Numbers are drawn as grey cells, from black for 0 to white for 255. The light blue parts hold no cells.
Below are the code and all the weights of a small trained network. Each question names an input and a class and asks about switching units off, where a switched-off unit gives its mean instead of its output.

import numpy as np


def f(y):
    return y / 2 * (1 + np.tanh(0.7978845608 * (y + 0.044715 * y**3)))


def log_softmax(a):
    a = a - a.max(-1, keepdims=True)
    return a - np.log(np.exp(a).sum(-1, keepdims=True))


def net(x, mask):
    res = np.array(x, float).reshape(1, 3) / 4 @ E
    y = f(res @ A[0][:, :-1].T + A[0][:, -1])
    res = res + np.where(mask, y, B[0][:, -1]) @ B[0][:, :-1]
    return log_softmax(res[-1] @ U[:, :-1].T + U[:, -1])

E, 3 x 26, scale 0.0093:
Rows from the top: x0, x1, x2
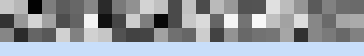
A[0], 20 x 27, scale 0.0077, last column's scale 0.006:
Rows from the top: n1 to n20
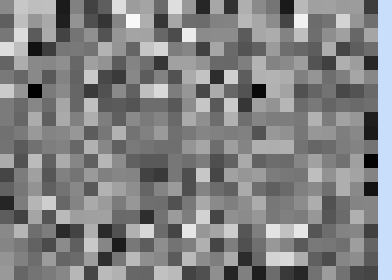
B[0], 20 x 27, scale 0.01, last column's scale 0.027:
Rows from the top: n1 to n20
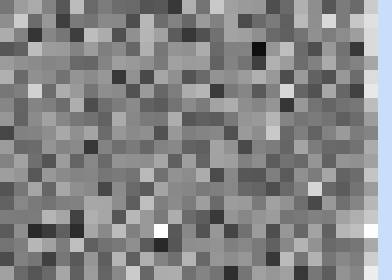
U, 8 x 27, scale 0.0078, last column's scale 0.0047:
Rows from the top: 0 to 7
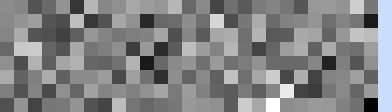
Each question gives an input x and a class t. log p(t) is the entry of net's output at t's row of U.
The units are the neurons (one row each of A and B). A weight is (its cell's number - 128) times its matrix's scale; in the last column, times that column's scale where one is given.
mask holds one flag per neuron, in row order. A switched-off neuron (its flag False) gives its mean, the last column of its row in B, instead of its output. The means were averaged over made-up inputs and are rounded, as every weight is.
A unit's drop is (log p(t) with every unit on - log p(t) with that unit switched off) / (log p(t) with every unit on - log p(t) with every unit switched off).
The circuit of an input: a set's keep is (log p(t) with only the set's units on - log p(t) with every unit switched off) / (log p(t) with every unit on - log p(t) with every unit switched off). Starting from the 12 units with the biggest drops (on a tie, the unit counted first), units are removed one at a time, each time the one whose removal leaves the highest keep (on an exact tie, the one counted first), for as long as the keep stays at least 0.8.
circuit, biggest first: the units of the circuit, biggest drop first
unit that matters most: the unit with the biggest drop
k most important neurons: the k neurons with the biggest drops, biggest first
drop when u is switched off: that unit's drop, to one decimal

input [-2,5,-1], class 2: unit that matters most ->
n20
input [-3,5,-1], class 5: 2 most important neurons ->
n20, n6
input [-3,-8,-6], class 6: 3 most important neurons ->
n20, n4, n7
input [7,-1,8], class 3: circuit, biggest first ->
n20, n18
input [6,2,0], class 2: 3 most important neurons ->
n17, n20, n3
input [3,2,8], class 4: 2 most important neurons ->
n2, n3
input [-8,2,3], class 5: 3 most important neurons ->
n17, n20, n19
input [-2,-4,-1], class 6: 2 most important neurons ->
n6, n8
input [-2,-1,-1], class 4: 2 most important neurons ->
n17, n2
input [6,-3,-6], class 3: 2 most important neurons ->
n1, n20
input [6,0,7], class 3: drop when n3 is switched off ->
0.1
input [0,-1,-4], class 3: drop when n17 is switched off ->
1.0
